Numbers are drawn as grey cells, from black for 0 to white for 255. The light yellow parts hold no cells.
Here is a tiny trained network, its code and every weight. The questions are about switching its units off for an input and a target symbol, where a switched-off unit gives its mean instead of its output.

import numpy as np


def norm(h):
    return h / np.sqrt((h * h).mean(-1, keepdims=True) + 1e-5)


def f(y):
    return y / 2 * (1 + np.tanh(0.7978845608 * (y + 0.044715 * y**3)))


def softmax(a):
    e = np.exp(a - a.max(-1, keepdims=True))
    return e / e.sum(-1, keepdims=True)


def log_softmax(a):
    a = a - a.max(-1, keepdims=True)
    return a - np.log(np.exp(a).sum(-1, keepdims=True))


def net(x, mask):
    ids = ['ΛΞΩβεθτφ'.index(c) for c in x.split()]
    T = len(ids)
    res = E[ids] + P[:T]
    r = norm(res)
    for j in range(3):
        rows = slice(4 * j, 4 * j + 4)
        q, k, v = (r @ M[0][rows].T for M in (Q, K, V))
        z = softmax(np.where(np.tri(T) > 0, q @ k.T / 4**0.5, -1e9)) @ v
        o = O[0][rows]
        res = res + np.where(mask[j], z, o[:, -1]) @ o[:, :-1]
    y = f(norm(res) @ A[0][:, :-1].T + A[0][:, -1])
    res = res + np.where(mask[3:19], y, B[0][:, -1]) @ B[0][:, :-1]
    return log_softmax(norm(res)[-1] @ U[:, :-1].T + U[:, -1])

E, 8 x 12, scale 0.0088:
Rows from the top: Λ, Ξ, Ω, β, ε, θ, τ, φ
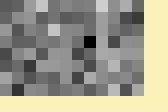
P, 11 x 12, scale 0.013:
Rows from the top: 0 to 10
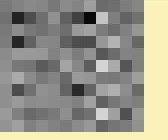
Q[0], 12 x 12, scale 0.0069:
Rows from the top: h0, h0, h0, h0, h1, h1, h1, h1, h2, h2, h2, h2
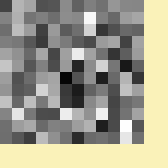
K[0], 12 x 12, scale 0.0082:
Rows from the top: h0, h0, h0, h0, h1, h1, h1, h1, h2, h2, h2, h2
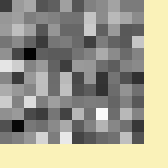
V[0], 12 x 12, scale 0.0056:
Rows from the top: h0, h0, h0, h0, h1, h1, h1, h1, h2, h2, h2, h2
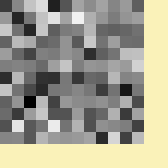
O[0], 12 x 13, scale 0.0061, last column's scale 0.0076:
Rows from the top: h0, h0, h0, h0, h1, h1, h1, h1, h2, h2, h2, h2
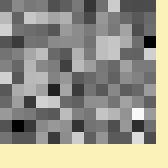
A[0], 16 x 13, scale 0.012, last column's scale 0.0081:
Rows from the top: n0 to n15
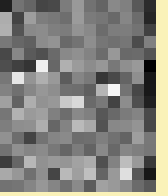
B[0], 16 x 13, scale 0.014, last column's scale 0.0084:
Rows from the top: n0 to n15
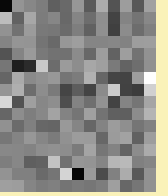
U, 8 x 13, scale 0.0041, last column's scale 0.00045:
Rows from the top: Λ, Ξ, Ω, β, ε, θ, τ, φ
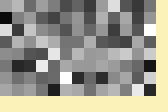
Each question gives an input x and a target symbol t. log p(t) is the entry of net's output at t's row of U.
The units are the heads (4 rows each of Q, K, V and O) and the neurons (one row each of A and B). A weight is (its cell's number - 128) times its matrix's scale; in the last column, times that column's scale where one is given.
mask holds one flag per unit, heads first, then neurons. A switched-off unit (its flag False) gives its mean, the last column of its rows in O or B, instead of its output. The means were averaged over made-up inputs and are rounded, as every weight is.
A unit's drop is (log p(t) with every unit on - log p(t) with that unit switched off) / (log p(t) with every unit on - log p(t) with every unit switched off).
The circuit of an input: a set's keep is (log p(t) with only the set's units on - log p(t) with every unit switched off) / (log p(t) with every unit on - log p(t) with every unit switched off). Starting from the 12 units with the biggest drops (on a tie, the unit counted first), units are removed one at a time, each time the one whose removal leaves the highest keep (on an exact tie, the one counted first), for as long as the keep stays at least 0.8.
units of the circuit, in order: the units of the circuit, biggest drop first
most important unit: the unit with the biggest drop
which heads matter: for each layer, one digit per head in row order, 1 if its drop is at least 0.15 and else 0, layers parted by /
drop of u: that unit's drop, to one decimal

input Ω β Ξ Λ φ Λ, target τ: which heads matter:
010
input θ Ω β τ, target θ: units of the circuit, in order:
h2; n5
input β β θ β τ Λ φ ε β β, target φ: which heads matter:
001
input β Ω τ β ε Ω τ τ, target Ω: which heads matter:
010
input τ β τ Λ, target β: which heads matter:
001
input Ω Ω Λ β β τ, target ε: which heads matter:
010
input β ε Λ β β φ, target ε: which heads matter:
010
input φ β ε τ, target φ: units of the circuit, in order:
h2
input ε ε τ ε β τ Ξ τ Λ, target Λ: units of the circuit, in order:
h0; n7
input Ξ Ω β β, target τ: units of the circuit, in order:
h1; n11
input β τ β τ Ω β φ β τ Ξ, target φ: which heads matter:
001
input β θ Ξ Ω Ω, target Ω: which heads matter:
100
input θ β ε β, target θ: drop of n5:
0.1
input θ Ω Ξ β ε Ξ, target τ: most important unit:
h1
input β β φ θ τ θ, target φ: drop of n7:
0.1
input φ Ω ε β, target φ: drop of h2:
0.6
